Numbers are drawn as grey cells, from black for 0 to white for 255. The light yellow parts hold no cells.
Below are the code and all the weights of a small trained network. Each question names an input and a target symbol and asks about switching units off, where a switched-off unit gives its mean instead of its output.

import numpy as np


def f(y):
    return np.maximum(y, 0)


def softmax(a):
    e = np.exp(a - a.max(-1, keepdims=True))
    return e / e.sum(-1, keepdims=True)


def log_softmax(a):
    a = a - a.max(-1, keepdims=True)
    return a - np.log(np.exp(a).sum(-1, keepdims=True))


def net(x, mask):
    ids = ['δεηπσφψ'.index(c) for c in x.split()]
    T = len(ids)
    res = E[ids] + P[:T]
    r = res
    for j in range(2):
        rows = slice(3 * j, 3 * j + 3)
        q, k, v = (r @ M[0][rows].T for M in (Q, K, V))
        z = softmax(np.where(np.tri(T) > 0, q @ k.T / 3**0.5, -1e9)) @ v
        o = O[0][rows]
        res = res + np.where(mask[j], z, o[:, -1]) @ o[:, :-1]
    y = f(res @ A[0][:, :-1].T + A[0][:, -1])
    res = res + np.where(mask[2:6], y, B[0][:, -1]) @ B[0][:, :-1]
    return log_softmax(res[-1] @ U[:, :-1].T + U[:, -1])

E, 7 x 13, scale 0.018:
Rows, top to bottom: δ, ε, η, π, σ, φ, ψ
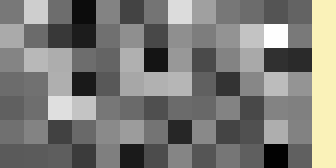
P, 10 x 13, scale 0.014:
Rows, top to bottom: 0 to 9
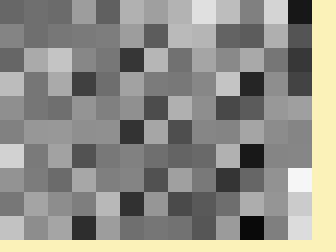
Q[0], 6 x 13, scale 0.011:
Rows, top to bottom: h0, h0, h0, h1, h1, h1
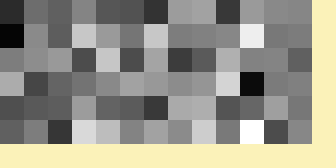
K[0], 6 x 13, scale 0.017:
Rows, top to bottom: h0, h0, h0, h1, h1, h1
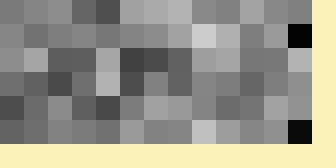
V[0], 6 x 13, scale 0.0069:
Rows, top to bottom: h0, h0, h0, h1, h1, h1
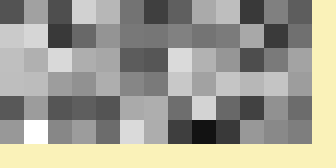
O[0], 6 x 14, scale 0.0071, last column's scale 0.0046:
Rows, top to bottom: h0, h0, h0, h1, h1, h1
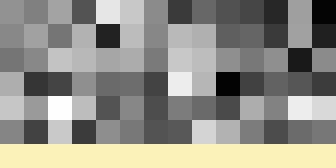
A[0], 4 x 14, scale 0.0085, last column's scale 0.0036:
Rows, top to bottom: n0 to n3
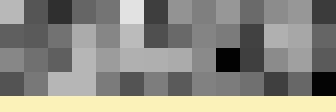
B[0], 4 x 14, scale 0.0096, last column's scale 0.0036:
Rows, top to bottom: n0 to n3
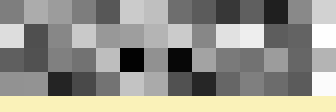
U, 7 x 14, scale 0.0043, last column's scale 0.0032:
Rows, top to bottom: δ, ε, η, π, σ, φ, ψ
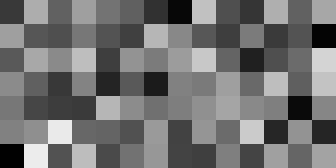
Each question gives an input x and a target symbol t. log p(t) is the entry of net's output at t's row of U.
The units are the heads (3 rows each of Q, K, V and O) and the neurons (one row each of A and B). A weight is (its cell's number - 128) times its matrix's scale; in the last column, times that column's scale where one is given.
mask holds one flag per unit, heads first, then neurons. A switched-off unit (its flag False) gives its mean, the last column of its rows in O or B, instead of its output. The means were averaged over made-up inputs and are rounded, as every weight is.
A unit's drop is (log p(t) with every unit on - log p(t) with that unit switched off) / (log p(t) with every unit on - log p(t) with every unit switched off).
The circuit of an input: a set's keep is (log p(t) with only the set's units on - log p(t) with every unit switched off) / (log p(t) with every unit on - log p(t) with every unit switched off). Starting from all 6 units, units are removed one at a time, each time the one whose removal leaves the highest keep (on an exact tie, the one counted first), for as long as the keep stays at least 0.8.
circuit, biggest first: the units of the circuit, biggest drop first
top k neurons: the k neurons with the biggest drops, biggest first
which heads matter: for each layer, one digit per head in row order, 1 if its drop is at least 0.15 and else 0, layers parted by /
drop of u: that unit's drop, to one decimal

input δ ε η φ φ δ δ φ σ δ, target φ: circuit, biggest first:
h1
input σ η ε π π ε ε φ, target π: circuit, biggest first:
h0, n1
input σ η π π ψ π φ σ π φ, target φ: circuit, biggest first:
h1, n1
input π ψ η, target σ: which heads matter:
01
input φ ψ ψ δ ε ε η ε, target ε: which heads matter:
01
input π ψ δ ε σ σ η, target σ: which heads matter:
11
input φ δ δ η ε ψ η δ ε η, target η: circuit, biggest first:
h0, h1, n0
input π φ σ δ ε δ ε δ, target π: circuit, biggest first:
h0, h1
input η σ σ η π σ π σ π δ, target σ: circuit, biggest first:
h0, h1
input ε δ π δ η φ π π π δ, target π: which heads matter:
10
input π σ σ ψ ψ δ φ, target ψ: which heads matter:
01
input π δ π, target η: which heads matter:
10
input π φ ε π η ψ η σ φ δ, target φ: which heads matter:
11
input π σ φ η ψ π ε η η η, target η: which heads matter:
10
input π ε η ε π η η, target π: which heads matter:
10
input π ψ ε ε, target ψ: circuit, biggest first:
h1
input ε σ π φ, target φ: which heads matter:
11
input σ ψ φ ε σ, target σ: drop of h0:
0.4
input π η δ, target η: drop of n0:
0.0
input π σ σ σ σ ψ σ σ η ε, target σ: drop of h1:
0.3
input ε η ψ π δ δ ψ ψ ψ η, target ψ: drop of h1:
1.0
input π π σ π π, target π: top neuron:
n0
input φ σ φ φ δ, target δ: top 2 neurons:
n2, n1
